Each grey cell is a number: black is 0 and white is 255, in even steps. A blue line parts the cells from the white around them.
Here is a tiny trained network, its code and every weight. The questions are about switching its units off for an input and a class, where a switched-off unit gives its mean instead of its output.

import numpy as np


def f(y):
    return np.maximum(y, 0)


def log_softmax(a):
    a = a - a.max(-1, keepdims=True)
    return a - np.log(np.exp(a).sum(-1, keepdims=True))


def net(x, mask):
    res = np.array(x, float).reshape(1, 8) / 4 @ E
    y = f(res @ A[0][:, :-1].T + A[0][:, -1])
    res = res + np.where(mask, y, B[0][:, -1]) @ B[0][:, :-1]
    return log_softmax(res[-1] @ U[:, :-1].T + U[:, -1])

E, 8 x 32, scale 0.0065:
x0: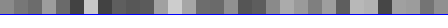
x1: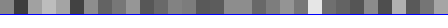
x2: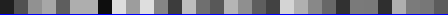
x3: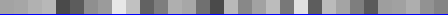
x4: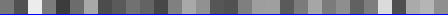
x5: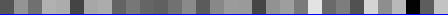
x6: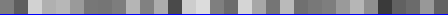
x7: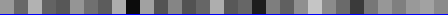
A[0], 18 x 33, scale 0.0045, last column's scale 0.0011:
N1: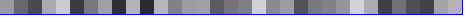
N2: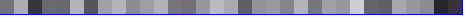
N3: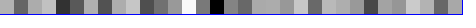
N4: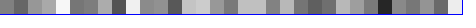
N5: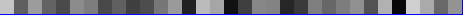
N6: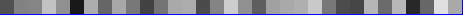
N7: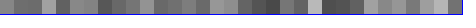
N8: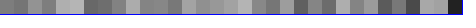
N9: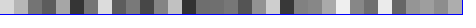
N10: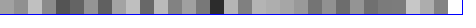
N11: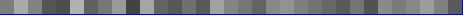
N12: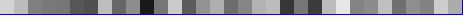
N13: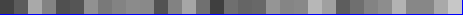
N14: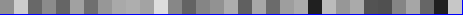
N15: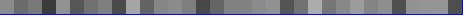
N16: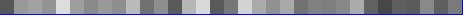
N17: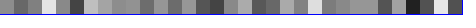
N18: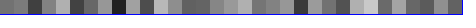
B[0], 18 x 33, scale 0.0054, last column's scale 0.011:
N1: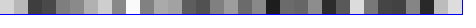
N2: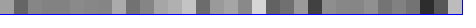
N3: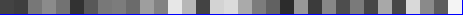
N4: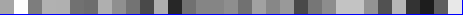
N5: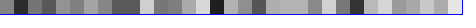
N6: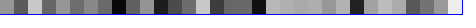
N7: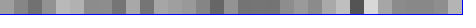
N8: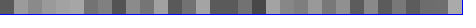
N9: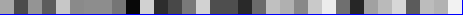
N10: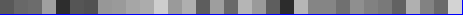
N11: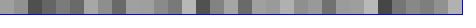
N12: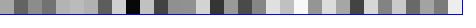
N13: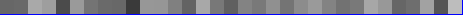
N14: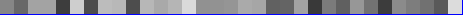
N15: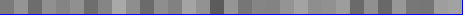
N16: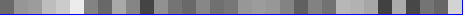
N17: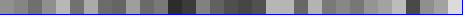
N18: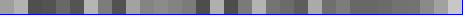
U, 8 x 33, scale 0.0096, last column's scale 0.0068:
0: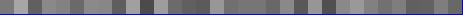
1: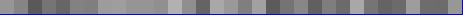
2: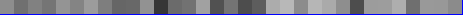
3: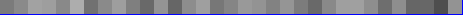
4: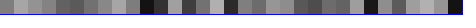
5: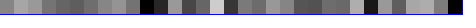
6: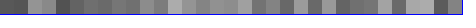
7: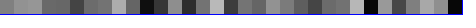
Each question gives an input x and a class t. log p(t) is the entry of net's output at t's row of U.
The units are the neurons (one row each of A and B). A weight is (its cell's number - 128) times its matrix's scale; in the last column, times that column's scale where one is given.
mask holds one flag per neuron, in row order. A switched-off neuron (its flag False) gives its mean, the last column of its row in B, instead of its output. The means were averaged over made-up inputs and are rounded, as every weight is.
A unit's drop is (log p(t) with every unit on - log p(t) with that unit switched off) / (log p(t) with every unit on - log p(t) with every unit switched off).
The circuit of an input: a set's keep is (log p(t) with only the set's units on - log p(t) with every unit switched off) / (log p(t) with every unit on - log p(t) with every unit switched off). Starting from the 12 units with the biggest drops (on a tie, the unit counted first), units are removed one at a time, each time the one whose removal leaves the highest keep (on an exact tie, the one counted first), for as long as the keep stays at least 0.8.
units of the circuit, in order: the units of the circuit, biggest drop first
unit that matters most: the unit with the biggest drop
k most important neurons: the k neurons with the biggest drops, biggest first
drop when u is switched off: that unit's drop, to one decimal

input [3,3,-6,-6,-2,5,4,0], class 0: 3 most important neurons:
N1, N5, N18
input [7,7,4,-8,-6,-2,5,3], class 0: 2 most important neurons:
N9, N12
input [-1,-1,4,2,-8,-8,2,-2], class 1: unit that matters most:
N6
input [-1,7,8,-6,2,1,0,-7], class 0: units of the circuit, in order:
N9, N12
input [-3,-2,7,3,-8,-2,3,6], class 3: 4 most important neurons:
N3, N1, N18, N10
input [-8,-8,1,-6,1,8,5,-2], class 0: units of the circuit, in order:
N12, N9
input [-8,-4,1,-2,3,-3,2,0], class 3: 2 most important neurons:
N9, N6
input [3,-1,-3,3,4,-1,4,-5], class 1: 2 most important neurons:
N3, N1
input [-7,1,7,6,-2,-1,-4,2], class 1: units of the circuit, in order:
N9, N12
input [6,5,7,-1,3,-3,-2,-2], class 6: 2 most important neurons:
N3, N9
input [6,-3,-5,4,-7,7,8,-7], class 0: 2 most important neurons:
N1, N18
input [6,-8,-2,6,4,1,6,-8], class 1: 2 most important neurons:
N3, N1
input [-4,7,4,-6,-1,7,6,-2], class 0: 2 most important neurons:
N9, N12
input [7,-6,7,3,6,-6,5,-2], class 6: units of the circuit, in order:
N3
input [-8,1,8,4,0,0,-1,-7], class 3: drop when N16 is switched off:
0.1
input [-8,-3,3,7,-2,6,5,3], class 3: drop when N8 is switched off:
0.0
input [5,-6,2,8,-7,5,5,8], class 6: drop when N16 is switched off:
0.1
